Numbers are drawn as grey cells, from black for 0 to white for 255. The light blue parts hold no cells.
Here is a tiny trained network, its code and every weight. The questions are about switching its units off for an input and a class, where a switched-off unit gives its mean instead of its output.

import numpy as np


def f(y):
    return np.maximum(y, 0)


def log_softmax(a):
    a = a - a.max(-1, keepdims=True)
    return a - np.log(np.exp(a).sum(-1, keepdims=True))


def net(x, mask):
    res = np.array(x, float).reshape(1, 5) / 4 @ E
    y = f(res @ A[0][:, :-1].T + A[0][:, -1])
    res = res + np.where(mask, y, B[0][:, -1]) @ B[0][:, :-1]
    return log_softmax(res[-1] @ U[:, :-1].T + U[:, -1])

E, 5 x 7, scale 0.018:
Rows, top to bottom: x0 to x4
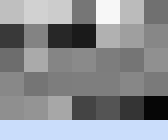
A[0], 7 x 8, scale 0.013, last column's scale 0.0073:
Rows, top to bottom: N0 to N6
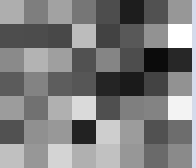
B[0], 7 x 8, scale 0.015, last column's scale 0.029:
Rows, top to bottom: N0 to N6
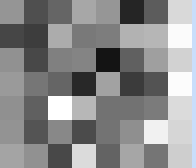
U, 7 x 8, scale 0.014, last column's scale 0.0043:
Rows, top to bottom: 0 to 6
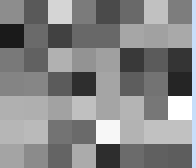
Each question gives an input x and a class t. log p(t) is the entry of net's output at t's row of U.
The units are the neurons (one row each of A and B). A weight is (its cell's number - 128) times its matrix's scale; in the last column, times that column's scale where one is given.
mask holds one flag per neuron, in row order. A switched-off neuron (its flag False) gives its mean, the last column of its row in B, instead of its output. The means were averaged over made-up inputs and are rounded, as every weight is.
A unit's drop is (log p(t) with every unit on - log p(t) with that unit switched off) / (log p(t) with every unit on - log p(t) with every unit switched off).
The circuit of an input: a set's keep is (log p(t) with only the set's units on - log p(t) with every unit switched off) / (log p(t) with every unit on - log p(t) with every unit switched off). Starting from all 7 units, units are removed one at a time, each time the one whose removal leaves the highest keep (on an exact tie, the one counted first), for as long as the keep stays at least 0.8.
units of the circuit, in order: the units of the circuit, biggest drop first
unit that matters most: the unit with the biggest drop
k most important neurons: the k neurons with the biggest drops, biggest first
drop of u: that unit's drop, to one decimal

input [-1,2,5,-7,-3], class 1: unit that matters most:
N4
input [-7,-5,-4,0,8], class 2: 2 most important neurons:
(N0, N3)
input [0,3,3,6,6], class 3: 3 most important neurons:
(N3, N4, N1)
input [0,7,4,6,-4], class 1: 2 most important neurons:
(N4, N3)
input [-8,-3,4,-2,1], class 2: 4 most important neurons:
(N3, N5, N0, N2)
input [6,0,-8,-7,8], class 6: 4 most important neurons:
(N6, N1, N4, N0)
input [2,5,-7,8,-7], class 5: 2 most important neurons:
(N2, N1)
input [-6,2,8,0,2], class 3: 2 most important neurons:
(N3, N4)
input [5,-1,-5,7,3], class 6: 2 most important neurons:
(N6, N1)
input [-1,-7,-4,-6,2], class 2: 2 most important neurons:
(N0, N5)
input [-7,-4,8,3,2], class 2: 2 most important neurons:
(N3, N0)
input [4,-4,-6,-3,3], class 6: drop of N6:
0.2
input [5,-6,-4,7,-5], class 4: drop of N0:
0.0
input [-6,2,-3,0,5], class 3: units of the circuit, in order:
(N3)
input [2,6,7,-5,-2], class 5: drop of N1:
0.2
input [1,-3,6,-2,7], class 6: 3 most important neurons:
(N2, N1, N6)
